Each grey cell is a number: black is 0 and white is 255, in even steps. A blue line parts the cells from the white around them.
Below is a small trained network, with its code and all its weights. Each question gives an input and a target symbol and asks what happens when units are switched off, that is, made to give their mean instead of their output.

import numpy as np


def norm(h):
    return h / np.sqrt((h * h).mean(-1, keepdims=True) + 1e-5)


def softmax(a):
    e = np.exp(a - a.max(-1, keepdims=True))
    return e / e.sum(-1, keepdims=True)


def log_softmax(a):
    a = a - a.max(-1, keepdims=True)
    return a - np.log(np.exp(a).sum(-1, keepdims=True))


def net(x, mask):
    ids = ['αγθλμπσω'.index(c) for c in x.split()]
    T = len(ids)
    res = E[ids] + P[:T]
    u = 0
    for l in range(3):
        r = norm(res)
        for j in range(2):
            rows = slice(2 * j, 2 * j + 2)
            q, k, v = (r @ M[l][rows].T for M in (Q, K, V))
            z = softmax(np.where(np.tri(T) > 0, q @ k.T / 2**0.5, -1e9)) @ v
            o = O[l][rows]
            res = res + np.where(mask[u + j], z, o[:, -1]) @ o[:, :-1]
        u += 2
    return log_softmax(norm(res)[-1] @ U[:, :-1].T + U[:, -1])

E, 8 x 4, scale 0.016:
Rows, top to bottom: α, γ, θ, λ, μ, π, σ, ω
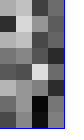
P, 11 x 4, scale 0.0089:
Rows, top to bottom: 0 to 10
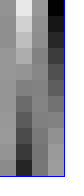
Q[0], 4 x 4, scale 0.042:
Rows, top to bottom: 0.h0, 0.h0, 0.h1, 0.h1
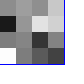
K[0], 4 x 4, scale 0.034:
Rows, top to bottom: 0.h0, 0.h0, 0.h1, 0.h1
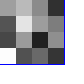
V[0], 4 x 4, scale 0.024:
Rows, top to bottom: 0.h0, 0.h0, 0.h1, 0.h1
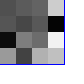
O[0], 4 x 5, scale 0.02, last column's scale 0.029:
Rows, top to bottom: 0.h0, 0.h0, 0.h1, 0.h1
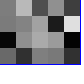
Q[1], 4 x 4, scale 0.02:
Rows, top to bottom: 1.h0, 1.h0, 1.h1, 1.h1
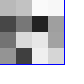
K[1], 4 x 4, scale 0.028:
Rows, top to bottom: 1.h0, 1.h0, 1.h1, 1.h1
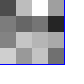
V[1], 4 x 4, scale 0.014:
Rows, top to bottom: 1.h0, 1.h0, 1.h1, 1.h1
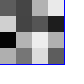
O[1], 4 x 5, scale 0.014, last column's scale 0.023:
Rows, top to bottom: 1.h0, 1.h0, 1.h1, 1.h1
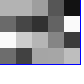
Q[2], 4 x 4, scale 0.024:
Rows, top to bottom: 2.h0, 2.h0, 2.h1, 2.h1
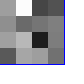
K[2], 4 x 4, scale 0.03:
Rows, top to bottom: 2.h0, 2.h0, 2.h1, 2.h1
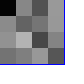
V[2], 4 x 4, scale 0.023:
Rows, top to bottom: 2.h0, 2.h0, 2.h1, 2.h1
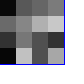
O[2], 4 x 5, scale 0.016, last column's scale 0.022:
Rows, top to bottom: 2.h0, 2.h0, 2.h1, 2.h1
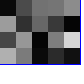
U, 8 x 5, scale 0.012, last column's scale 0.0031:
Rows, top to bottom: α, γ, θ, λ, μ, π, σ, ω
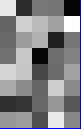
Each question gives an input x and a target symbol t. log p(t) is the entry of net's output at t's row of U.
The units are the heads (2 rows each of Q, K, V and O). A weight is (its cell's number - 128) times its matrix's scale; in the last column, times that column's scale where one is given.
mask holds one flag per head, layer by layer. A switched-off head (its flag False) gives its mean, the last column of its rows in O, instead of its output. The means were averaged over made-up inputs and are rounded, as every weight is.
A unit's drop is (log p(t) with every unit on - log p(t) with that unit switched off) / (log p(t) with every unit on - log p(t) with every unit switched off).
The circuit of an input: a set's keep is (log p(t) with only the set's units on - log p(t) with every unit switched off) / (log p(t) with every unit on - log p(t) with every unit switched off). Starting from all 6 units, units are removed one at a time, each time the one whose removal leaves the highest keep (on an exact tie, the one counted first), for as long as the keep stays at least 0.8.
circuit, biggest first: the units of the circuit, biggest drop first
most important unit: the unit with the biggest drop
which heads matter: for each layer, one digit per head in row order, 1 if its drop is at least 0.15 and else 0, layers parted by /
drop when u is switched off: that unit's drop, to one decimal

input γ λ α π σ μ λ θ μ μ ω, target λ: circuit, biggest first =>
(0.h0)
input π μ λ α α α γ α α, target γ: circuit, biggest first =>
(0.h1, 1.h0, 0.h0, 2.h1)
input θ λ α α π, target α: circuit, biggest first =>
(0.h1, 0.h0)
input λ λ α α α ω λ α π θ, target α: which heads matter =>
01 / 00 / 00
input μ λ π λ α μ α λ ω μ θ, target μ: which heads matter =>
11 / 01 / 00
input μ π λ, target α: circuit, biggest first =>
(0.h1, 2.h1)
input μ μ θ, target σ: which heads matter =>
00 / 01 / 11
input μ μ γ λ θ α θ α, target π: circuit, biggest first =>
(0.h0, 2.h1)
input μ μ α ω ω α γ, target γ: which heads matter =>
01 / 10 / 00
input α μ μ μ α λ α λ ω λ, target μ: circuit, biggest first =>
(1.h1, 0.h1)
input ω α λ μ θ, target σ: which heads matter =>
01 / 00 / 11
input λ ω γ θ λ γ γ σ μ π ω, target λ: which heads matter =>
00 / 01 / 01
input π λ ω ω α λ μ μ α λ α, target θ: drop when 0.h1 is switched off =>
0.3
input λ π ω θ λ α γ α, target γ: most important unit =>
0.h1
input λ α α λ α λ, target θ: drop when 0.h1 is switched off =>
0.3
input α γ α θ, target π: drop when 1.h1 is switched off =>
0.3
